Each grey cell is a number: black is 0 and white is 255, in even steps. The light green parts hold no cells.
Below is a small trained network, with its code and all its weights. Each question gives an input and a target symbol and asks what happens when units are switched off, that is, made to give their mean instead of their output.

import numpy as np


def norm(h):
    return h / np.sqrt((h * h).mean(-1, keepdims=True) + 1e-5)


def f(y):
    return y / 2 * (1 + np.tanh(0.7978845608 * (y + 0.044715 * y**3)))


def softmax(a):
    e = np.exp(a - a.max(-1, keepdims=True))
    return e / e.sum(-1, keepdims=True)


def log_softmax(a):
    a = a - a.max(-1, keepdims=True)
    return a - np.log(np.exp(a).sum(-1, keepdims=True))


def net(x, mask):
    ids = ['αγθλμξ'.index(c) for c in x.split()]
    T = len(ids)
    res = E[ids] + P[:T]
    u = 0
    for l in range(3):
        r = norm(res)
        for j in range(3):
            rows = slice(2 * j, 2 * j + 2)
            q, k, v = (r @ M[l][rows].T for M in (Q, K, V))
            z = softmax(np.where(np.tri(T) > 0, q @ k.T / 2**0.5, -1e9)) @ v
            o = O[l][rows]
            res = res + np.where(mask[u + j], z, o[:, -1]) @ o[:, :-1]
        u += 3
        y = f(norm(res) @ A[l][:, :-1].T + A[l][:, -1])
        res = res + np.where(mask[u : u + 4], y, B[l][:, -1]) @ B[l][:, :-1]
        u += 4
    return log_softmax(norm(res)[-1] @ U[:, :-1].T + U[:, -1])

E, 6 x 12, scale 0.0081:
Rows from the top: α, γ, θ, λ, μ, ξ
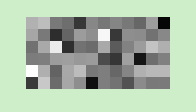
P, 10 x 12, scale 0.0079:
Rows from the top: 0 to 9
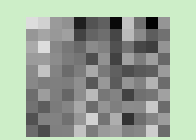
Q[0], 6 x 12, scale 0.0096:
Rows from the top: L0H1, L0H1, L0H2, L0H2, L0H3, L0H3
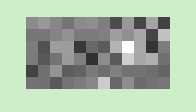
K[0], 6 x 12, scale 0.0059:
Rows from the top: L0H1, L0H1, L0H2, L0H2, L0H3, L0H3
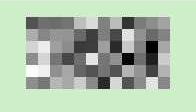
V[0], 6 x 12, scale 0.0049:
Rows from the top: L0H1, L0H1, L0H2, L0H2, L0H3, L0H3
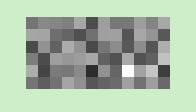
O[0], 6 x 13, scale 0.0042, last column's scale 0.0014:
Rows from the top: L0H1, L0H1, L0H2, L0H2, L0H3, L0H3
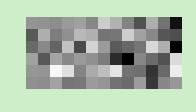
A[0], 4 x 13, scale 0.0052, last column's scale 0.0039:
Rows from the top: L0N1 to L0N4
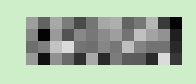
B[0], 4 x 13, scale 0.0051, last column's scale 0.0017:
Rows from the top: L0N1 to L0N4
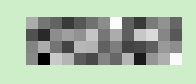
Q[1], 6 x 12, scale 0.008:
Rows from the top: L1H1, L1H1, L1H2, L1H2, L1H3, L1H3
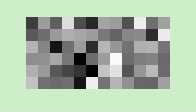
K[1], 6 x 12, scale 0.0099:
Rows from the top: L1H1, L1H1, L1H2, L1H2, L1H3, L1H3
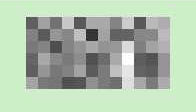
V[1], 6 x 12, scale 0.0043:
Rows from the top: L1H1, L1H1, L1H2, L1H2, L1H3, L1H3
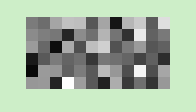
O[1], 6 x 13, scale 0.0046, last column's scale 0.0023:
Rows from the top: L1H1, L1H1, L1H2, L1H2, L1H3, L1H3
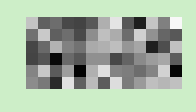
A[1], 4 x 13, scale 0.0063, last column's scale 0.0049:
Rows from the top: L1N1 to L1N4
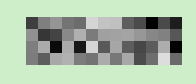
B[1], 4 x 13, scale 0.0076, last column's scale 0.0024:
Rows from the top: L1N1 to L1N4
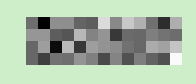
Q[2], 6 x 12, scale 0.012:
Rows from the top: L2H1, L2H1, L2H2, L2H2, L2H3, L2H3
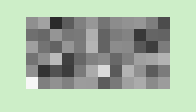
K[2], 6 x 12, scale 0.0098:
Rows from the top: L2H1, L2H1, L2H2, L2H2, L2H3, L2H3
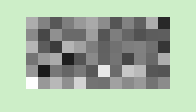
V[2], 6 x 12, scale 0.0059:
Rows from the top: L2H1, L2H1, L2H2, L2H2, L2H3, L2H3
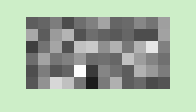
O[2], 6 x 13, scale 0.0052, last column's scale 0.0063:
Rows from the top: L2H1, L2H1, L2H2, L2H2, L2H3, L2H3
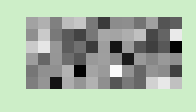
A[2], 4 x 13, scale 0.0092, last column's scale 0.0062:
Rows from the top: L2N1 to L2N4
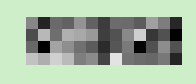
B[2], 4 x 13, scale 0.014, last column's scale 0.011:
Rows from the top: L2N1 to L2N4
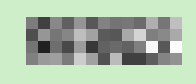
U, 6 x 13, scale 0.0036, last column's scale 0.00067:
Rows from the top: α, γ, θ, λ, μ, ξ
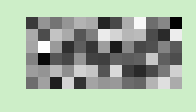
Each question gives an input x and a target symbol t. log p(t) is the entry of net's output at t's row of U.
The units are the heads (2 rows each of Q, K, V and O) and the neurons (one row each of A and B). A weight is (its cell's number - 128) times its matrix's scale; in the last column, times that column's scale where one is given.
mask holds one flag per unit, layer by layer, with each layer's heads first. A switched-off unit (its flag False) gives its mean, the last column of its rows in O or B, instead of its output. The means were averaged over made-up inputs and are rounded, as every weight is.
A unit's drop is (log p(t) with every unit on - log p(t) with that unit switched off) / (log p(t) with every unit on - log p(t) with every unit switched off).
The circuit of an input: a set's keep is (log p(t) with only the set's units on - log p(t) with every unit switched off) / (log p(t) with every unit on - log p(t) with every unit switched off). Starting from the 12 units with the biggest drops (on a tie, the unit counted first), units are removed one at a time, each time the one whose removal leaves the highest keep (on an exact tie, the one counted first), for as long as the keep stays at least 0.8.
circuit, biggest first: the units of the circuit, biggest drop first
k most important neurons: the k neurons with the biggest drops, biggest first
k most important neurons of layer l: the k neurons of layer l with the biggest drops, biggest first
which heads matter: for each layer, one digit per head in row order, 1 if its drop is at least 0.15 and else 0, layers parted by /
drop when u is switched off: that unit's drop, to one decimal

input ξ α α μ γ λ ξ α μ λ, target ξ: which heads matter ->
010 / 001 / 000
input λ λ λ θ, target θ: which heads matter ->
000 / 000 / 110
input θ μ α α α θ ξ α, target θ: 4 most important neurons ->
[L2N3; L2N1; L0N1; L2N2]
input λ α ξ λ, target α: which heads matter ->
000 / 000 / 100
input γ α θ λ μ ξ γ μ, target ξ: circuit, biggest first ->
[L2N3; L1H3; L2N1]
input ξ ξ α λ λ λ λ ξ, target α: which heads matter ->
010 / 101 / 001
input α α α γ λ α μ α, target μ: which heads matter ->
010 / 010 / 000
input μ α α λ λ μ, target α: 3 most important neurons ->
[L2N3; L0N4; L0N3]
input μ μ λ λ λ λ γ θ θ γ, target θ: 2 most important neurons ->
[L2N3; L1N4]
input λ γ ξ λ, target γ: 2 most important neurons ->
[L0N4; L2N3]
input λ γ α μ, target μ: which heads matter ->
000 / 000 / 001
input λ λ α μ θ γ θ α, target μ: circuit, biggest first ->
[L0H2; L2N4; L1H2; L2N3]
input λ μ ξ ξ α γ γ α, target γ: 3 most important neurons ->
[L0N1; L2N3; L1N1]
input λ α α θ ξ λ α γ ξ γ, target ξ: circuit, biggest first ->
[L2N3; L1H3]
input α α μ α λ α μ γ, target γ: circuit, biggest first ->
[L2H3; L2N3]
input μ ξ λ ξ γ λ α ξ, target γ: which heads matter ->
010 / 011 / 000
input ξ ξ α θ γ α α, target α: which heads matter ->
000 / 100 / 000
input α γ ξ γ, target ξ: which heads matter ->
001 / 001 / 000
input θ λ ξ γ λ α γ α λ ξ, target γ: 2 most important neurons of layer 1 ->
[L1N3; L1N1]
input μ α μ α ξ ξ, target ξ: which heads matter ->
010 / 000 / 000
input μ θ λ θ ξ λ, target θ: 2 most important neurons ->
[L0N4; L2N3]
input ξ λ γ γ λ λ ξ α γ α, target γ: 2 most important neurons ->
[L1N1; L0N1]
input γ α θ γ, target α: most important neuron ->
[L1N1]
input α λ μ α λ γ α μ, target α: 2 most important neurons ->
[L2N3; L0N4]
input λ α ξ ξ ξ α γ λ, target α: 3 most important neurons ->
[L0N4; L2N2; L2N3]
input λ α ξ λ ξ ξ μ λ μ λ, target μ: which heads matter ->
000 / 010 / 000
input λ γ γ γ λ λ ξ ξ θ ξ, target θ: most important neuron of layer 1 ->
[L1N3]
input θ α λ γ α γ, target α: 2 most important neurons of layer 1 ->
[L1N1; L1N2]
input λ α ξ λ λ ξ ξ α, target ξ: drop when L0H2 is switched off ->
1.0
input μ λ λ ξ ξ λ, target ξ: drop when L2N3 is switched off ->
0.3
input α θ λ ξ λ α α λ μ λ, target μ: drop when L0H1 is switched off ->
0.0
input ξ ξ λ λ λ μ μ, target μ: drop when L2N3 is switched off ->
0.1
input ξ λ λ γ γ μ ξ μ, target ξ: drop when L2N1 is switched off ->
0.1
